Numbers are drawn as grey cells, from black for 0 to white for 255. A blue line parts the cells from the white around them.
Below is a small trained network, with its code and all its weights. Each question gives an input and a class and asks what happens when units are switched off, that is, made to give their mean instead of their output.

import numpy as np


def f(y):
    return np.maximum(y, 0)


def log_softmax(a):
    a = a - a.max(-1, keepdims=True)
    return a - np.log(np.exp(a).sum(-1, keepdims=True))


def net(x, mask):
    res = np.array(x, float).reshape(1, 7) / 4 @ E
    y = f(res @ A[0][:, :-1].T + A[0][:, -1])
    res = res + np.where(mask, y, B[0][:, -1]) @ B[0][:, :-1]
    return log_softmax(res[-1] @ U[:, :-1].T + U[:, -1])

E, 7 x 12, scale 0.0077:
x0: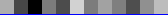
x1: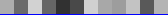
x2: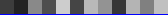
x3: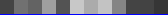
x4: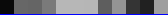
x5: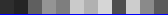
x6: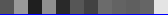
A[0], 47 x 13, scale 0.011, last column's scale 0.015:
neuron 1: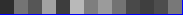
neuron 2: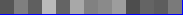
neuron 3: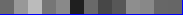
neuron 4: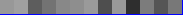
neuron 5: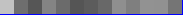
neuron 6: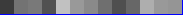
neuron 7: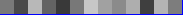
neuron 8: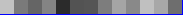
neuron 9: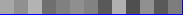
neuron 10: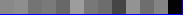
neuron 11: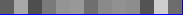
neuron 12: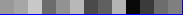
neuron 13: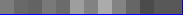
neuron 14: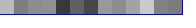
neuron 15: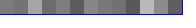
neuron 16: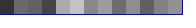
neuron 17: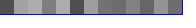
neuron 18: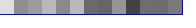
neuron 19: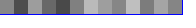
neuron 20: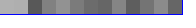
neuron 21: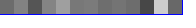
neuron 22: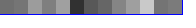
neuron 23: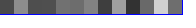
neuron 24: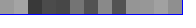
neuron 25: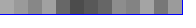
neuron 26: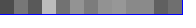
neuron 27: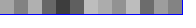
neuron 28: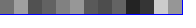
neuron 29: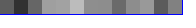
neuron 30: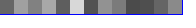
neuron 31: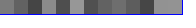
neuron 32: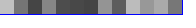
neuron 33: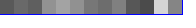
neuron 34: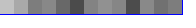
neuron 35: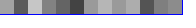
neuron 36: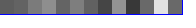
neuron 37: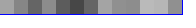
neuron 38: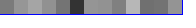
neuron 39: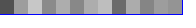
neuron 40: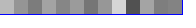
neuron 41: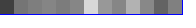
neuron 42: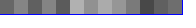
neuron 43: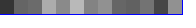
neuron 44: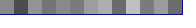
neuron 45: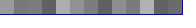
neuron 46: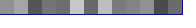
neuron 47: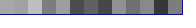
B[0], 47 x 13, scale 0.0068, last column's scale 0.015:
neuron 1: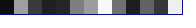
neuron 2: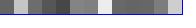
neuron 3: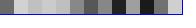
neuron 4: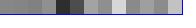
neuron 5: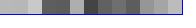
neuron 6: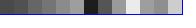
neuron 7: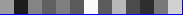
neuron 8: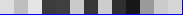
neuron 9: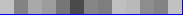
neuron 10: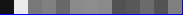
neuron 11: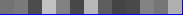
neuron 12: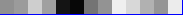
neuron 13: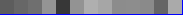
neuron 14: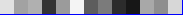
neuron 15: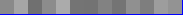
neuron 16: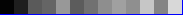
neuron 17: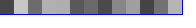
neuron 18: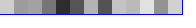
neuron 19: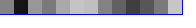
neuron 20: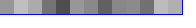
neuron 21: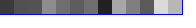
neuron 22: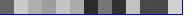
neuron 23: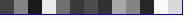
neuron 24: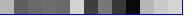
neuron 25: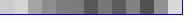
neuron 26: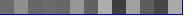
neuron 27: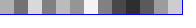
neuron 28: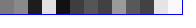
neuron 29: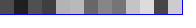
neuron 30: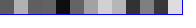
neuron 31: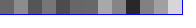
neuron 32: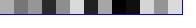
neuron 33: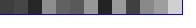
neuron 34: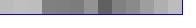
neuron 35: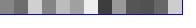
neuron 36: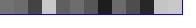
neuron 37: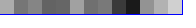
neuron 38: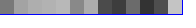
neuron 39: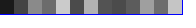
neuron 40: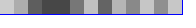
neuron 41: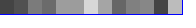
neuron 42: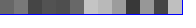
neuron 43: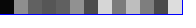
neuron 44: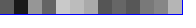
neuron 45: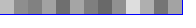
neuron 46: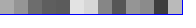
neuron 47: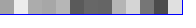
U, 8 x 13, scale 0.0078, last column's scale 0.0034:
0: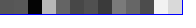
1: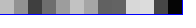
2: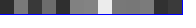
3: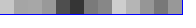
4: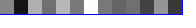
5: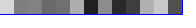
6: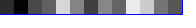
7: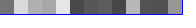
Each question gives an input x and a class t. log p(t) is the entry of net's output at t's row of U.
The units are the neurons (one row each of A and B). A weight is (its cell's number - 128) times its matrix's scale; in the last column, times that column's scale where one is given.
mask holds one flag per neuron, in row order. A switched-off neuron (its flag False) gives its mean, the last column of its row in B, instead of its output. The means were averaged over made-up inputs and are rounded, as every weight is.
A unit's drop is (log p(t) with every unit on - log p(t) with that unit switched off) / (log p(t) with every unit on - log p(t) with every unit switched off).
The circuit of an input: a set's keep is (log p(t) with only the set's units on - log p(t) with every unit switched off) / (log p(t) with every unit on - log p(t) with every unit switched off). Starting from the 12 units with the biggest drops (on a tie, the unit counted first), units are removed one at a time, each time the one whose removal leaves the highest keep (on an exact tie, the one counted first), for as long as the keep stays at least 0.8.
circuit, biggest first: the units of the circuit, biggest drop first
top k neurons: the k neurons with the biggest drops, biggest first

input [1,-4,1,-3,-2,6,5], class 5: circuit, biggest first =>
(neuron 32)
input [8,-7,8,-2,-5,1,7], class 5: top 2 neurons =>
(neuron 32; neuron 24)
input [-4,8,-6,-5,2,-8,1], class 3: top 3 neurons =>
(neuron 12; neuron 18; neuron 9)
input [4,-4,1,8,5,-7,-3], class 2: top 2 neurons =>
(neuron 1; neuron 30)
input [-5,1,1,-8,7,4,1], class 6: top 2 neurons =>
(neuron 28; neuron 6)
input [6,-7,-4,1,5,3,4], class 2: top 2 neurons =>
(neuron 1; neuron 30)
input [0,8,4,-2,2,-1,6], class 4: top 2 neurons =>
(neuron 27; neuron 7)
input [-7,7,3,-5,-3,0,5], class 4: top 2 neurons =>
(neuron 7; neuron 27)
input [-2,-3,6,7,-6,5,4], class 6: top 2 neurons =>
(neuron 29; neuron 30)
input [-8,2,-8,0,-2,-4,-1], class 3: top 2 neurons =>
(neuron 12; neuron 18)
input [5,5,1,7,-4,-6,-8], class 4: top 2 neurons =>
(neuron 27; neuron 35)
